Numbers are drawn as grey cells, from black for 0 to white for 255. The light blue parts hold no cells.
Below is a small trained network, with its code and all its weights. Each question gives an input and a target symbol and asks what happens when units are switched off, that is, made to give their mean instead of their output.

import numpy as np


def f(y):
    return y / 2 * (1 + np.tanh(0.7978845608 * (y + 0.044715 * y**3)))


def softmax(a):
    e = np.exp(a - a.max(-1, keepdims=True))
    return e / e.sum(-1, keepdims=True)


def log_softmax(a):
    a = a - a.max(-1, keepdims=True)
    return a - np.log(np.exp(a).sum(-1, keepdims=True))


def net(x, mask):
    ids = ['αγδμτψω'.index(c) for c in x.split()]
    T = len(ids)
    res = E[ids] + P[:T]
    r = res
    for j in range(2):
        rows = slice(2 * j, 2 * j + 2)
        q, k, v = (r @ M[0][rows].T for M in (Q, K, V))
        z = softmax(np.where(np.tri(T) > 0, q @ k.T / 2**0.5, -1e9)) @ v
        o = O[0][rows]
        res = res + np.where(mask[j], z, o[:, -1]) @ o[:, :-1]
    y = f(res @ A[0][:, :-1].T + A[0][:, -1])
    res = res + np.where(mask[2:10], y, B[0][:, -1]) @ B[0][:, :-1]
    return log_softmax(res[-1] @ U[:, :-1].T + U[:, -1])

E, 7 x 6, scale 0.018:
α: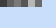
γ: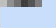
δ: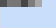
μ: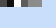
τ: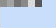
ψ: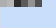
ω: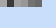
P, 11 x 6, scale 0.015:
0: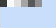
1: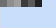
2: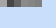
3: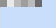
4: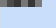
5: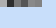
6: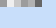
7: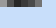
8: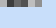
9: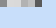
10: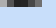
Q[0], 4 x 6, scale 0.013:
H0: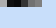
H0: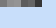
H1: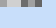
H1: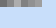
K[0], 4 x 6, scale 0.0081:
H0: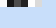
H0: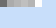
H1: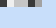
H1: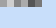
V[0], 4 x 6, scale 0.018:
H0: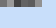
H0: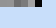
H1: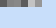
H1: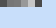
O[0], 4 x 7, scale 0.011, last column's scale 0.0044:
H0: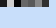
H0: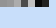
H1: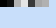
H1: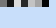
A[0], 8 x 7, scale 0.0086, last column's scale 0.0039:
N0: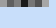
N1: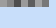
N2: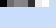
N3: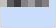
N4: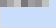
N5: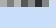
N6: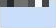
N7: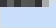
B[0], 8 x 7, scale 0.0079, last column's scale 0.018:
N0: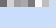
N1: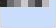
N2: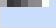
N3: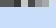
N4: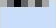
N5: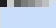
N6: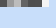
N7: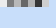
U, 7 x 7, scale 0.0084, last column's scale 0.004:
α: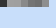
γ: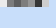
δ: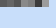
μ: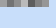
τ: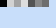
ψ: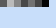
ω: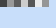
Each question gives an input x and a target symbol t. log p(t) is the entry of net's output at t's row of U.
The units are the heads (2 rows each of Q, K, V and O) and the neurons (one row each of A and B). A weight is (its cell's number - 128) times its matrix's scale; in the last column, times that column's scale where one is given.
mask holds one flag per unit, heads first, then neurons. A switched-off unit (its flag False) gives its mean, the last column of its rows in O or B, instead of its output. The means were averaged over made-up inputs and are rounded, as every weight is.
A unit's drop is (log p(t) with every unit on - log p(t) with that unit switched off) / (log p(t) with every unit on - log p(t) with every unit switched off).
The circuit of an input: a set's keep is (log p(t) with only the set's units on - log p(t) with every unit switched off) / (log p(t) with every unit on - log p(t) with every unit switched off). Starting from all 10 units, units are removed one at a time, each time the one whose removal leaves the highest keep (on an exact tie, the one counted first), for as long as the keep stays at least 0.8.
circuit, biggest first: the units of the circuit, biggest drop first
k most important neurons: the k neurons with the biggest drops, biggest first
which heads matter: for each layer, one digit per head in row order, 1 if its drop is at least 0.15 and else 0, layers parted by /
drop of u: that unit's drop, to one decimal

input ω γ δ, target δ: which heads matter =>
10
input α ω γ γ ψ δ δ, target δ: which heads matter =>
01
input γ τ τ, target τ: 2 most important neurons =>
(N5; N0)
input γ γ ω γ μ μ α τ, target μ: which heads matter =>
10
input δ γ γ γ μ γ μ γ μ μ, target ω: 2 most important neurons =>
(N2; N7)
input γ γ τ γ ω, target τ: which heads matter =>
10
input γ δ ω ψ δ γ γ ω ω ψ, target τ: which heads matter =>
01
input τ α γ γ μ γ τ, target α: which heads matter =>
11
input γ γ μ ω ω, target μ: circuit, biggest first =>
(H0)
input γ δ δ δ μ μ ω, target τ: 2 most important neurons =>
(N2; N1)
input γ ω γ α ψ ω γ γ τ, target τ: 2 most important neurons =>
(N5; N2)
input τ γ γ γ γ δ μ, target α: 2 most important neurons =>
(N4; N5)
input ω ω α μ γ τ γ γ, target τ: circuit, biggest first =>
(N0; H0; N5)
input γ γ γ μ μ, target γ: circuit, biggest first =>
(N7; H0; H1)
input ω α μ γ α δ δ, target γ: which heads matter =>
00
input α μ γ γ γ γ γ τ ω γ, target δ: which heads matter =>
01
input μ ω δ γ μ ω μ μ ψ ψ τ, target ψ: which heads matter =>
10
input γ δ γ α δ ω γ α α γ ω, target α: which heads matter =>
11
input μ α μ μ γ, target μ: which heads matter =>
10
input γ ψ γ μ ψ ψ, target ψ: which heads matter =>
10
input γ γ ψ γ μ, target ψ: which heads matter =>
10
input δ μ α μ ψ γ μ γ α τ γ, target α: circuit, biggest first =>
(H1; N6)
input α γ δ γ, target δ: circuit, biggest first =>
(H1; N2; N0)
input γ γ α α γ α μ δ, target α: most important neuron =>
(N6)
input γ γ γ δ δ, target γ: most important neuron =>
(N7)
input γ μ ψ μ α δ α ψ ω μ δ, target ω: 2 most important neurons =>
(N0; N7)
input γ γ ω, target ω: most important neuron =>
(N5)
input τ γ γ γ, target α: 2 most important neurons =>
(N5; N4)
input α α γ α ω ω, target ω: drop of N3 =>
0.2
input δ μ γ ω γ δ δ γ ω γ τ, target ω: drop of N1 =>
0.1
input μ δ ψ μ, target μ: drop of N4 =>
0.0
